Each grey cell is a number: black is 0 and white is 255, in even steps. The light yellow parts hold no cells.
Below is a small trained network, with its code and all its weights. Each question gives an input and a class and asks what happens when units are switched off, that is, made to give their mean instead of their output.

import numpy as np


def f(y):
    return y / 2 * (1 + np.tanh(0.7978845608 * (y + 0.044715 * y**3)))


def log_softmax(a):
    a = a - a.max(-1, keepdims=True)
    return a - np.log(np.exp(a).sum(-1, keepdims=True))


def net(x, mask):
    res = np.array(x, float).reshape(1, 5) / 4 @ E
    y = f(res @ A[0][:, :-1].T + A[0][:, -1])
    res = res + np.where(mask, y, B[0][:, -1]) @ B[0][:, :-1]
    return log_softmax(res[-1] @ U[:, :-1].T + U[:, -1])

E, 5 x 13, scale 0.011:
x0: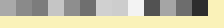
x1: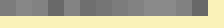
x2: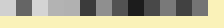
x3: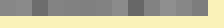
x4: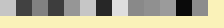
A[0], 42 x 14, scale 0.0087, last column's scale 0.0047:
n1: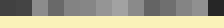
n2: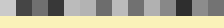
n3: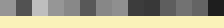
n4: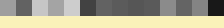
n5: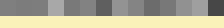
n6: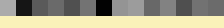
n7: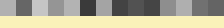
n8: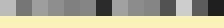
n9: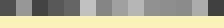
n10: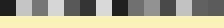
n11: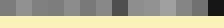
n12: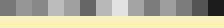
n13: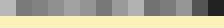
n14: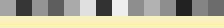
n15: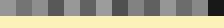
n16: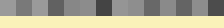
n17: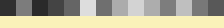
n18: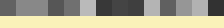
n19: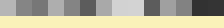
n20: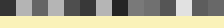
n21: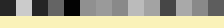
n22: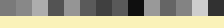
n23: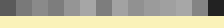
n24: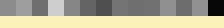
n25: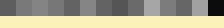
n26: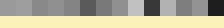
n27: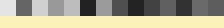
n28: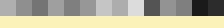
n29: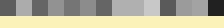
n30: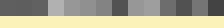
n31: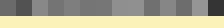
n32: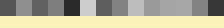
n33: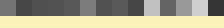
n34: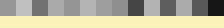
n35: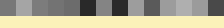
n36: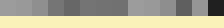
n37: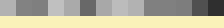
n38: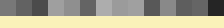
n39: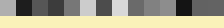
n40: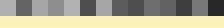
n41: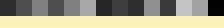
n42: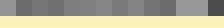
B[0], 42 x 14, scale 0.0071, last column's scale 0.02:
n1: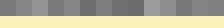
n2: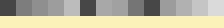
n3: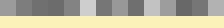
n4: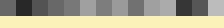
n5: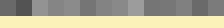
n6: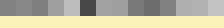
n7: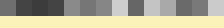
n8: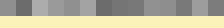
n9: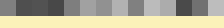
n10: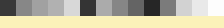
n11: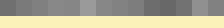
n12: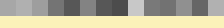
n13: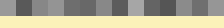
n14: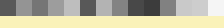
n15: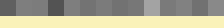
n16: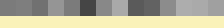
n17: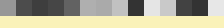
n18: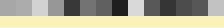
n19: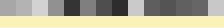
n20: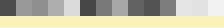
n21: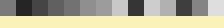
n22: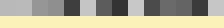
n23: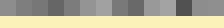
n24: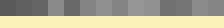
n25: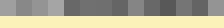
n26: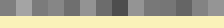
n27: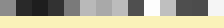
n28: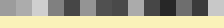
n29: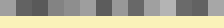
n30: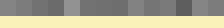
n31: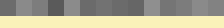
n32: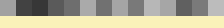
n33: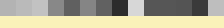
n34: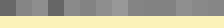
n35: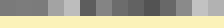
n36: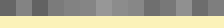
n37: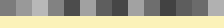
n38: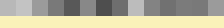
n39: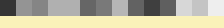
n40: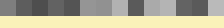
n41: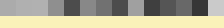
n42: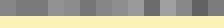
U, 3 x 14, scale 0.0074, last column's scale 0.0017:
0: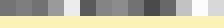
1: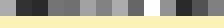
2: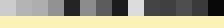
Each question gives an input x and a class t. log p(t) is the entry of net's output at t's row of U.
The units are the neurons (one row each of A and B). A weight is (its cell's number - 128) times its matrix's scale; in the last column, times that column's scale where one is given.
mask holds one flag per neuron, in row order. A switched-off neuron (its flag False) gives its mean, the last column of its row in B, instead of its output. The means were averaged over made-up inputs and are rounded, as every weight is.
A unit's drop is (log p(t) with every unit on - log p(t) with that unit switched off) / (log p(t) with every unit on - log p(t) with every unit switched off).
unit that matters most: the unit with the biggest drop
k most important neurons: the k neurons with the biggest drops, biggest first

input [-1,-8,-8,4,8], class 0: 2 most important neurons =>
n14, n39
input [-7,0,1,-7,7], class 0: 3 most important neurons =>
n14, n39, n2
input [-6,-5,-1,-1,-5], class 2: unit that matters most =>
n41
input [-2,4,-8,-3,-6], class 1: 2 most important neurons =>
n17, n21
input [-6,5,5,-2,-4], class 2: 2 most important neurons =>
n22, n41
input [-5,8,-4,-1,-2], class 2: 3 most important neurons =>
n27, n18, n41
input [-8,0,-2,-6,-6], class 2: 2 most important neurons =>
n41, n18
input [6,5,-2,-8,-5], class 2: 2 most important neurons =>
n28, n19
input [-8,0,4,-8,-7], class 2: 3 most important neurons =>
n22, n41, n18
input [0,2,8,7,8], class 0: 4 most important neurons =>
n39, n14, n2, n17
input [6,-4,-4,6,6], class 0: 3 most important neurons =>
n14, n39, n2
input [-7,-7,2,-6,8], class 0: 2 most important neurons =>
n14, n39
